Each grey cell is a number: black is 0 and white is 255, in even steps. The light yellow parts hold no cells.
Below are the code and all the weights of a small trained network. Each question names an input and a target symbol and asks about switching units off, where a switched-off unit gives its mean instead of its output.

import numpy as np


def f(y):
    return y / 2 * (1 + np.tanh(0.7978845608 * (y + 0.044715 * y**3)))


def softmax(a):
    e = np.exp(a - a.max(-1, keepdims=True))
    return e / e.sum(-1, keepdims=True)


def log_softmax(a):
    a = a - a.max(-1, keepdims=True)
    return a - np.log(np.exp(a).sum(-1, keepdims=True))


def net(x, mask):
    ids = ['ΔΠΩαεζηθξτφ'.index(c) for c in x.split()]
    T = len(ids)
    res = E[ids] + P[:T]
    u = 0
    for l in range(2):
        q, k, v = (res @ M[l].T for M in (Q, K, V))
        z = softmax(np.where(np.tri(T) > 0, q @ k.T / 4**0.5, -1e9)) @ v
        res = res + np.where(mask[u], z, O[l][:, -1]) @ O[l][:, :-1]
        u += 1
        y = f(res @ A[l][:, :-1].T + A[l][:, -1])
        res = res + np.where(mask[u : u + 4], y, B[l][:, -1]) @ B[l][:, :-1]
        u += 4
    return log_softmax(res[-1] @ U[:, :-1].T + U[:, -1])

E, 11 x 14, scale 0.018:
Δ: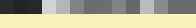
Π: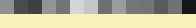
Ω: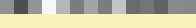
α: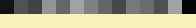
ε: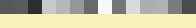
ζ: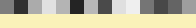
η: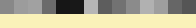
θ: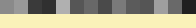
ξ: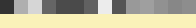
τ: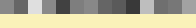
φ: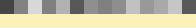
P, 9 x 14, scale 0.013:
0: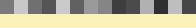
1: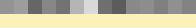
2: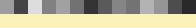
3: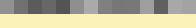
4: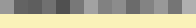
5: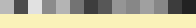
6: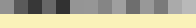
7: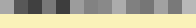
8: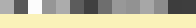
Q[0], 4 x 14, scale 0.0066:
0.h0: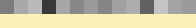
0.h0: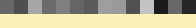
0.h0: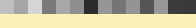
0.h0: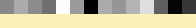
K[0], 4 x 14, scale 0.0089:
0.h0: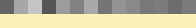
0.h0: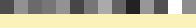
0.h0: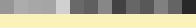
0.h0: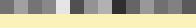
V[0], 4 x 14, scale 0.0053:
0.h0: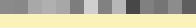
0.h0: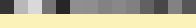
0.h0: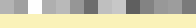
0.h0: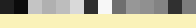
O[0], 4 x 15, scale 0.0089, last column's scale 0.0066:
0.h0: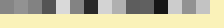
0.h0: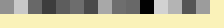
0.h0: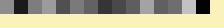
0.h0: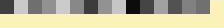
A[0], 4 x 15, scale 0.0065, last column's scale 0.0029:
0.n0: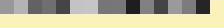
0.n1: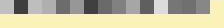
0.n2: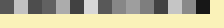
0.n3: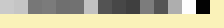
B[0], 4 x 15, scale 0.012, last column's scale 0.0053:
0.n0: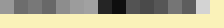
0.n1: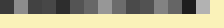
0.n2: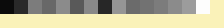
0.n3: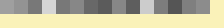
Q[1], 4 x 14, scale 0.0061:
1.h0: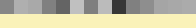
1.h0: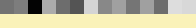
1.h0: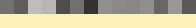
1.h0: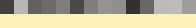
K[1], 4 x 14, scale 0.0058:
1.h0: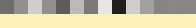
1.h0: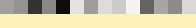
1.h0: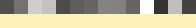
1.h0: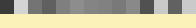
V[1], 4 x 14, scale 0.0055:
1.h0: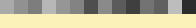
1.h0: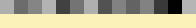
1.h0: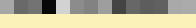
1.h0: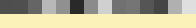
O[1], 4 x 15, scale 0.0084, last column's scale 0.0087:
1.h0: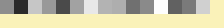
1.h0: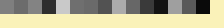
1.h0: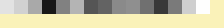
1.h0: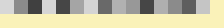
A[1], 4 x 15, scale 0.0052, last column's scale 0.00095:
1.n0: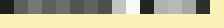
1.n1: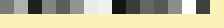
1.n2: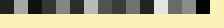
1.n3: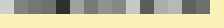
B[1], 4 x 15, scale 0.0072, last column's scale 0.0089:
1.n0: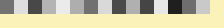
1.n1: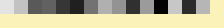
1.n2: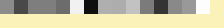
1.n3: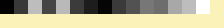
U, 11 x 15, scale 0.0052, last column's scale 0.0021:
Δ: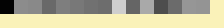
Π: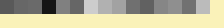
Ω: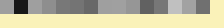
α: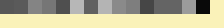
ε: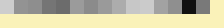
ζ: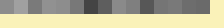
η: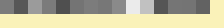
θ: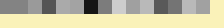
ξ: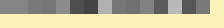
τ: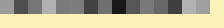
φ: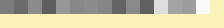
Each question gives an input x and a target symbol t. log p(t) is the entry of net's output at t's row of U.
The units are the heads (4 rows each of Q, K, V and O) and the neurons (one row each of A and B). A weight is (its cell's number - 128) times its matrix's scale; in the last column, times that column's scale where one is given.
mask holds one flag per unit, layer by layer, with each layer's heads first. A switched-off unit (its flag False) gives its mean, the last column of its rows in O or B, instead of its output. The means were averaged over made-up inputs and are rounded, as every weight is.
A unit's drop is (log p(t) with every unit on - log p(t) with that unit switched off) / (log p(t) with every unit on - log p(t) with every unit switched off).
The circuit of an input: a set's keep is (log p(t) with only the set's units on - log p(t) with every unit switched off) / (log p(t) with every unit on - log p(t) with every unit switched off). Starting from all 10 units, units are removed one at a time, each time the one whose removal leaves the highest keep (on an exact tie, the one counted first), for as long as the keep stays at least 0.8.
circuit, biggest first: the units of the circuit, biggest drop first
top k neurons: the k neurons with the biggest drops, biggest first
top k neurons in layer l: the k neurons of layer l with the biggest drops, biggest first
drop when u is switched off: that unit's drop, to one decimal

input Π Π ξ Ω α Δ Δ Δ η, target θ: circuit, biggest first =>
[0.n2 1.h0 0.n0]
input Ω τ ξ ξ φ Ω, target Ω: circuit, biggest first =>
[0.h0 1.h0]
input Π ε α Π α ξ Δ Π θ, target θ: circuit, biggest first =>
[1.h0 0.n0]
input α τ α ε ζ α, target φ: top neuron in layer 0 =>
[0.n2]
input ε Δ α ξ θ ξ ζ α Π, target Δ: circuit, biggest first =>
[0.h0 1.h0]
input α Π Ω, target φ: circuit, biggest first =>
[1.h0 0.h0]
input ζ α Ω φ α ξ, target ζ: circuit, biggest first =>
[0.n2 1.h0 0.h0]
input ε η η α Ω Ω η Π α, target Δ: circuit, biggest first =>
[0.h0 1.h0]
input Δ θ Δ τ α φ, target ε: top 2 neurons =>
[0.n2 1.n3]
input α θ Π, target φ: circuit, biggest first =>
[1.n3 1.h0 0.h0]
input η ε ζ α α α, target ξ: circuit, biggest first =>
[1.h0 0.n2 0.h0 0.n3]
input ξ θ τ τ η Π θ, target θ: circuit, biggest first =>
[1.h0 1.n2]
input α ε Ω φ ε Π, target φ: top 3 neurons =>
[1.n3 1.n2 1.n1]
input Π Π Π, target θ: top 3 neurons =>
[0.n0 1.n3 0.n2]
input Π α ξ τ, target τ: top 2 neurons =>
[0.n0 0.n3]
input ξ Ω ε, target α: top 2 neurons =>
[0.n1 1.n2]
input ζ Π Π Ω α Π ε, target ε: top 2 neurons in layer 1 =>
[1.n3 1.n1]
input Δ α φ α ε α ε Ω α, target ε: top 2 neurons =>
[0.n2 1.n3]
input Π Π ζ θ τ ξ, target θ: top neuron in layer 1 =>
[1.n3]
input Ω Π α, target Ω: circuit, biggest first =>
[0.h0 1.h0 0.n3]
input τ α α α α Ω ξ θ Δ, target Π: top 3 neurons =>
[0.n3 0.n1 0.n0]
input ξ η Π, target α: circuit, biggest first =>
[0.h0 0.n1 1.n2]
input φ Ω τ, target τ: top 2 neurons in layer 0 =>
[0.n2 0.n1]
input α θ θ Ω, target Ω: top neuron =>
[1.n0]
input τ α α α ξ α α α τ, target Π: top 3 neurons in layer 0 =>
[0.n3 0.n1 0.n0]
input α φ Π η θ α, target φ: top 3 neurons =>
[1.n3 1.n2 1.n1]
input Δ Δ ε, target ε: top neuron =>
[1.n3]
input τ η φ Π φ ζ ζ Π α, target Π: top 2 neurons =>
[0.n3 1.n2]
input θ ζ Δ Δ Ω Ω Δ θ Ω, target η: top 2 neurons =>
[0.n2 1.n0]
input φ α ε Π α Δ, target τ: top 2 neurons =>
[0.n2 1.n3]
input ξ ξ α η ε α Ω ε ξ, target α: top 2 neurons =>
[0.n1 1.n2]
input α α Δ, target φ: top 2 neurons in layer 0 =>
[0.n2 0.n0]
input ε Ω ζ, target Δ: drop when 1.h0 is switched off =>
0.3
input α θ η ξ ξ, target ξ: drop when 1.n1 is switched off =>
0.8
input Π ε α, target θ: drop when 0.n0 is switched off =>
0.7
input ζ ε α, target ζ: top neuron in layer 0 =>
[0.n2]
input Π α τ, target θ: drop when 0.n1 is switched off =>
-0.1
